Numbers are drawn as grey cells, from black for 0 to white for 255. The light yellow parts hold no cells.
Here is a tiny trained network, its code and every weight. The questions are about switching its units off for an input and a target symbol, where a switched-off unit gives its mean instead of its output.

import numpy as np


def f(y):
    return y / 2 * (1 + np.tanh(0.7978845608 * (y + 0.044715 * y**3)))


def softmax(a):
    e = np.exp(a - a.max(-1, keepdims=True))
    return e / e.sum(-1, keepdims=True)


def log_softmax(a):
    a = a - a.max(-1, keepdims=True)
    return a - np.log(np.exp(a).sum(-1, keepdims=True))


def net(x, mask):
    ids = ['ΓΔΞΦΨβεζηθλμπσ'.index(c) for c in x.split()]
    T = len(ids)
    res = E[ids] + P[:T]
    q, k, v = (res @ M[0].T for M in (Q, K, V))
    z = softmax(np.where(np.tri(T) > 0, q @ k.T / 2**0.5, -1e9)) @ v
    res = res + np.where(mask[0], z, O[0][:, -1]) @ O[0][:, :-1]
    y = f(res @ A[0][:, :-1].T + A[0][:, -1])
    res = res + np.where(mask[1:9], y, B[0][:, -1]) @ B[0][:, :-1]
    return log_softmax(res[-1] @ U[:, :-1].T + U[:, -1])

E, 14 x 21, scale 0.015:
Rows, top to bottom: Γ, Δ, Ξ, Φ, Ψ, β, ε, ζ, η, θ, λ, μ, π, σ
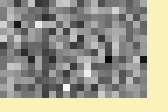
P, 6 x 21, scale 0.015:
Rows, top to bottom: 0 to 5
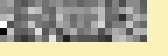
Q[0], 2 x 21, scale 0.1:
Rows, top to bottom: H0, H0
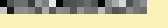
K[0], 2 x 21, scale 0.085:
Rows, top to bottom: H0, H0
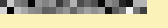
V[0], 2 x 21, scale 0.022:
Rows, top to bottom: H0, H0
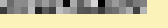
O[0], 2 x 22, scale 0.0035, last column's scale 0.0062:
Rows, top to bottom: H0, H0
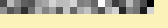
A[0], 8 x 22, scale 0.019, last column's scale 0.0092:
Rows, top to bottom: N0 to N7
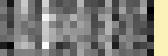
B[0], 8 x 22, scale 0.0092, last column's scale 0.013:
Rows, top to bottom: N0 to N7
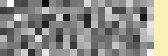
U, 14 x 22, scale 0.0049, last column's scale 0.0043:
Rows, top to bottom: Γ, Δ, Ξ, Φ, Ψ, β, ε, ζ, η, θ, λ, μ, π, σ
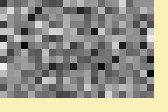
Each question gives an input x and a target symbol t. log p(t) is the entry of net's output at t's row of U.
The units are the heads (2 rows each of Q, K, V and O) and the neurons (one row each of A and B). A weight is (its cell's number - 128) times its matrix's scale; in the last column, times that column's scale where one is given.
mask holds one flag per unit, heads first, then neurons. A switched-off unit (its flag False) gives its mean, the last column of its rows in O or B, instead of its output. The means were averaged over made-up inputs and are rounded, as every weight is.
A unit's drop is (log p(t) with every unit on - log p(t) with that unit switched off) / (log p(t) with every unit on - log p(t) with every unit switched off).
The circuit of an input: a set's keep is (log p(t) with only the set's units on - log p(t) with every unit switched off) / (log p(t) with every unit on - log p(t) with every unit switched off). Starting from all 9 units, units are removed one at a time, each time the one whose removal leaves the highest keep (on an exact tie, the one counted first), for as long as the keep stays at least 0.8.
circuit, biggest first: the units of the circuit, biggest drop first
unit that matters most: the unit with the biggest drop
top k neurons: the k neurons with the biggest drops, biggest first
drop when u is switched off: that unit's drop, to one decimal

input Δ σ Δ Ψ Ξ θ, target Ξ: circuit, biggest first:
[H0 N3 N7]
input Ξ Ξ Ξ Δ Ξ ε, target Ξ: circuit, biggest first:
[H0 N3 N7]
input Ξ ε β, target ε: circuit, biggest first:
[H0 N7]
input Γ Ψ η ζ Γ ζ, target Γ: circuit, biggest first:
[H0 N4 N3]
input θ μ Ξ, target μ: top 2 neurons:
[N4 N3]
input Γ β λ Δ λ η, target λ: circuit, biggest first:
[H0 N5]
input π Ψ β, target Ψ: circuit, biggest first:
[H0]
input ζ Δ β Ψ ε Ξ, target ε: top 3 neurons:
[N7 N3 N4]
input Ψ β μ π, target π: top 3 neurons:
[N0 N7 N1]
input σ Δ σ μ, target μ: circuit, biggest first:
[H0 N4]
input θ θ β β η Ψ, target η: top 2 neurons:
[N1 N5]
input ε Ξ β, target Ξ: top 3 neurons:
[N3 N7 N4]
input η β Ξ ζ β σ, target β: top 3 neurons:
[N2 N5 N4]
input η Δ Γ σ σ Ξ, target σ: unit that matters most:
N1
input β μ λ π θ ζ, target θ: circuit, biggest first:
[H0 N7]
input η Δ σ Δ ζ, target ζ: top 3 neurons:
[N7 N3 N0]
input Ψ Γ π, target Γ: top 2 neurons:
[N4 N3]
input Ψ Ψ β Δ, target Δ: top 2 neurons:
[N5 N1]
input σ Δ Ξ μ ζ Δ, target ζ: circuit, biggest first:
[H0 N7]
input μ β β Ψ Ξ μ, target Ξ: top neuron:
[N3]
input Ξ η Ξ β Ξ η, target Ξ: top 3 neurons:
[N3 N7 N4]
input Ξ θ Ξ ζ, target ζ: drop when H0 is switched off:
1.3
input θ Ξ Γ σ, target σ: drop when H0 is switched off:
0.9
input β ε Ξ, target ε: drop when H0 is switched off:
0.4
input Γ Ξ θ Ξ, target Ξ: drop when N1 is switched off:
0.0
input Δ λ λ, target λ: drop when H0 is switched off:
1.2
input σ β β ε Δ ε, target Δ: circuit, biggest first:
[H0]
